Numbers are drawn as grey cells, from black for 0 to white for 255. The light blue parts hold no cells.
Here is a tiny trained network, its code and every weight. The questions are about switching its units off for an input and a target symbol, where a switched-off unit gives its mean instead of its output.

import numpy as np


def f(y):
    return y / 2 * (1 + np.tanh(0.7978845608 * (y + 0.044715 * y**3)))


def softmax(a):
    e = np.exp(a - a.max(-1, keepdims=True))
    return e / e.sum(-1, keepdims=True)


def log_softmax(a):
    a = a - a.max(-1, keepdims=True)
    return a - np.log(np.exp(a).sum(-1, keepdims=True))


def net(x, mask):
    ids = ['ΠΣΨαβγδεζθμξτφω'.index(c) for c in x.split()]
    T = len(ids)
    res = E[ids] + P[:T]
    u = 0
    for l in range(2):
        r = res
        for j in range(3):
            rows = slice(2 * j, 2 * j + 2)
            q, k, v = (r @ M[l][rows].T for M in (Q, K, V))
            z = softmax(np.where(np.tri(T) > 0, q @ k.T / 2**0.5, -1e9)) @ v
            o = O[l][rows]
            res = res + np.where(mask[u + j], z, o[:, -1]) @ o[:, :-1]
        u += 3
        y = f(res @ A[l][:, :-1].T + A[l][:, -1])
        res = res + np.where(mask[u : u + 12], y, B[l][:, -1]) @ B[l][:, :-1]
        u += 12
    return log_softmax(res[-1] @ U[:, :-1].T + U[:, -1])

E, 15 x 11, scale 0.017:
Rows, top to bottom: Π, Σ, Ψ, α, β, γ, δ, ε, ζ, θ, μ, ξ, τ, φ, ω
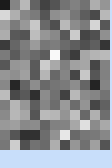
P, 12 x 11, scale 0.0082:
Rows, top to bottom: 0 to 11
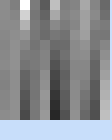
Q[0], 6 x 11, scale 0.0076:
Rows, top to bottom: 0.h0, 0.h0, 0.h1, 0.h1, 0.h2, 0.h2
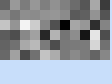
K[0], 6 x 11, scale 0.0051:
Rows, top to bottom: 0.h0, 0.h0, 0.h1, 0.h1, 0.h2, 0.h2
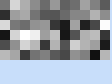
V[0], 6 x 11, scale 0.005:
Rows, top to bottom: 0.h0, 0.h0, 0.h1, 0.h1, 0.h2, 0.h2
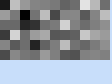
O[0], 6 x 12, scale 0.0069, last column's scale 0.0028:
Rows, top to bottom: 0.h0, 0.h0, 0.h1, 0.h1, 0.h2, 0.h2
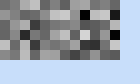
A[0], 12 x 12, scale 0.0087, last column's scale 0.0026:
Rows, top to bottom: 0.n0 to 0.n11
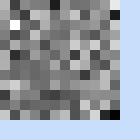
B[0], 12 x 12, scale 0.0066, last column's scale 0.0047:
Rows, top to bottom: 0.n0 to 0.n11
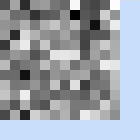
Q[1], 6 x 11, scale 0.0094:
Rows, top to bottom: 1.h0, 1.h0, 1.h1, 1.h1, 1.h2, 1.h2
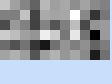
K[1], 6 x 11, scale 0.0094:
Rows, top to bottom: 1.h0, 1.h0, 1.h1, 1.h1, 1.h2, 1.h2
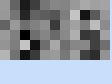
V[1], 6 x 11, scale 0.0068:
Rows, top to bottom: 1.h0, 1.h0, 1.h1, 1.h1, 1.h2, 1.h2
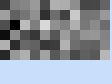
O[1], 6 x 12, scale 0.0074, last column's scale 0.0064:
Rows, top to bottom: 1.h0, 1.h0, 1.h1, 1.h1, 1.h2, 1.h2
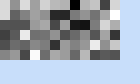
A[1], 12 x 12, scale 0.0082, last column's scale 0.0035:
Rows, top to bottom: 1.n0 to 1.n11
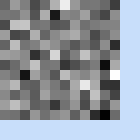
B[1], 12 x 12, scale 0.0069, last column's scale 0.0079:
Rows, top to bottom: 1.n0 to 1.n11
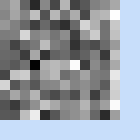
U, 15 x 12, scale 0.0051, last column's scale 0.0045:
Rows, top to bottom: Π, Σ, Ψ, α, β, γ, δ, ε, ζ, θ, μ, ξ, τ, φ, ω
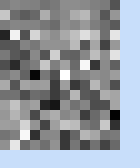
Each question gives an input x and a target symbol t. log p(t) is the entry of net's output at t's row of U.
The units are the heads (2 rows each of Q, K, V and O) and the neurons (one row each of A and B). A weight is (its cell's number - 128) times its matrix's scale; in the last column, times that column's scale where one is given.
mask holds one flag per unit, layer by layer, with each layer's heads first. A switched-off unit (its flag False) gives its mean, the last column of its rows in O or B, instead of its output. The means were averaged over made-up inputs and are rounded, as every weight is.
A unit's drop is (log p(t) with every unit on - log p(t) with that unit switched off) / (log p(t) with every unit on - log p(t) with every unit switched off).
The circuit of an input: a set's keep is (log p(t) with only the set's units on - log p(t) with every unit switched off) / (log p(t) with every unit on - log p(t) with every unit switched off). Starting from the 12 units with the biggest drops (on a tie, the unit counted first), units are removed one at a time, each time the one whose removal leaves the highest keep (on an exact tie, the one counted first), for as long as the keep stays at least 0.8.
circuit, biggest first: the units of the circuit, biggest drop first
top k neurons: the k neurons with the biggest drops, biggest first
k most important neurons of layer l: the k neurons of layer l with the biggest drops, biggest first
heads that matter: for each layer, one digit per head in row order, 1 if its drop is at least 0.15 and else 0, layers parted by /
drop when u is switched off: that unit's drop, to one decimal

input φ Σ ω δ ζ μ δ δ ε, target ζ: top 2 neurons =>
(0.n0; 0.n3)
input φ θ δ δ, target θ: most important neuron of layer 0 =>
(0.n6)
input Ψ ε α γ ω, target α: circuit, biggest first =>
(0.n1; 1.h1; 0.h1; 1.n7)
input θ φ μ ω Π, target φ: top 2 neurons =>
(1.n2; 0.n4)
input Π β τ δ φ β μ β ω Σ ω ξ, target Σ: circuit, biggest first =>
(1.h1; 1.n8; 0.n8)
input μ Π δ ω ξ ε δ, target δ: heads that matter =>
000 / 011
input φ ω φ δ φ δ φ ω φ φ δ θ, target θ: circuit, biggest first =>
(1.h0; 0.n0)
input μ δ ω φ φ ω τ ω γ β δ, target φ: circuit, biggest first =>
(1.h1; 1.n2; 0.h1)
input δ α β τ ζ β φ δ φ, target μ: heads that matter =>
110 / 011
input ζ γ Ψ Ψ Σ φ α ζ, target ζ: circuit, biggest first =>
(0.n3; 1.h1; 1.n3)
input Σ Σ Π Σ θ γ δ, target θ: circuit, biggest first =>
(1.h0; 0.n6)
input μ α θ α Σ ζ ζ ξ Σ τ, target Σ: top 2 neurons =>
(0.n8; 0.n3)
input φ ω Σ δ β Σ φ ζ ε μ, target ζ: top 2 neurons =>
(0.n0; 0.n3)
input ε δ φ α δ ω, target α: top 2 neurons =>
(0.n1; 0.n3)
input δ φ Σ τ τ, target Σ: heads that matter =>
000 / 010
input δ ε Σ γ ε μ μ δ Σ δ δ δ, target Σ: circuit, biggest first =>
(1.h1; 1.n8)
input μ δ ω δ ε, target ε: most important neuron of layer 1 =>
(1.n0)
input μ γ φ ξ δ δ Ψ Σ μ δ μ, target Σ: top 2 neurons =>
(1.n8; 1.n10)
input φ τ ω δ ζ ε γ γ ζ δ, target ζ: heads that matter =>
000 / 110
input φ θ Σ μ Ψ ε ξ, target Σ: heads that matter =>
000 / 110
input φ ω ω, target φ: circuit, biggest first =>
(1.h1; 0.n4; 1.n2; 0.n11)
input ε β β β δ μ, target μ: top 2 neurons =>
(1.n11; 1.n10)
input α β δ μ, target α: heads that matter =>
010 / 011
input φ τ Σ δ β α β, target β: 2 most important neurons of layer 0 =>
(0.n2; 0.n6)
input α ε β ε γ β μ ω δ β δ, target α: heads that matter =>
110 / 011
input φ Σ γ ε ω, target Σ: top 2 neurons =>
(0.n8; 1.n8)
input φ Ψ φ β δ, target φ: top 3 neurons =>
(1.n2; 0.n7; 0.n0)
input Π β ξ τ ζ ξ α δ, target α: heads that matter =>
000 / 011
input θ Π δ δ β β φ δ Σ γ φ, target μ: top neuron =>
(0.n2)
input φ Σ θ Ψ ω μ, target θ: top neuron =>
(0.n0)
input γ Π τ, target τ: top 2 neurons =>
(0.n4; 0.n10)
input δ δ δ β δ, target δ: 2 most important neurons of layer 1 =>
(1.n4; 1.n1)
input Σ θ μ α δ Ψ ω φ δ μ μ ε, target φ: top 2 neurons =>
(1.n2; 0.n7)
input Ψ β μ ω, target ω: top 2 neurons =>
(0.n4; 1.n5)
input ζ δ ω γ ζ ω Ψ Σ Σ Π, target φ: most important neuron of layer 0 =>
(0.n9)
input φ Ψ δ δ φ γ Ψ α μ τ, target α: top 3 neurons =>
(0.n1; 0.n3; 1.n7)
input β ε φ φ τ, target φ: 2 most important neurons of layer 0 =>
(0.n4; 0.n7)
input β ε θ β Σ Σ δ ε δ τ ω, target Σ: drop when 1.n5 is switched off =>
0.0
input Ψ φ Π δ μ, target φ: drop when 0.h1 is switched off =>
0.1
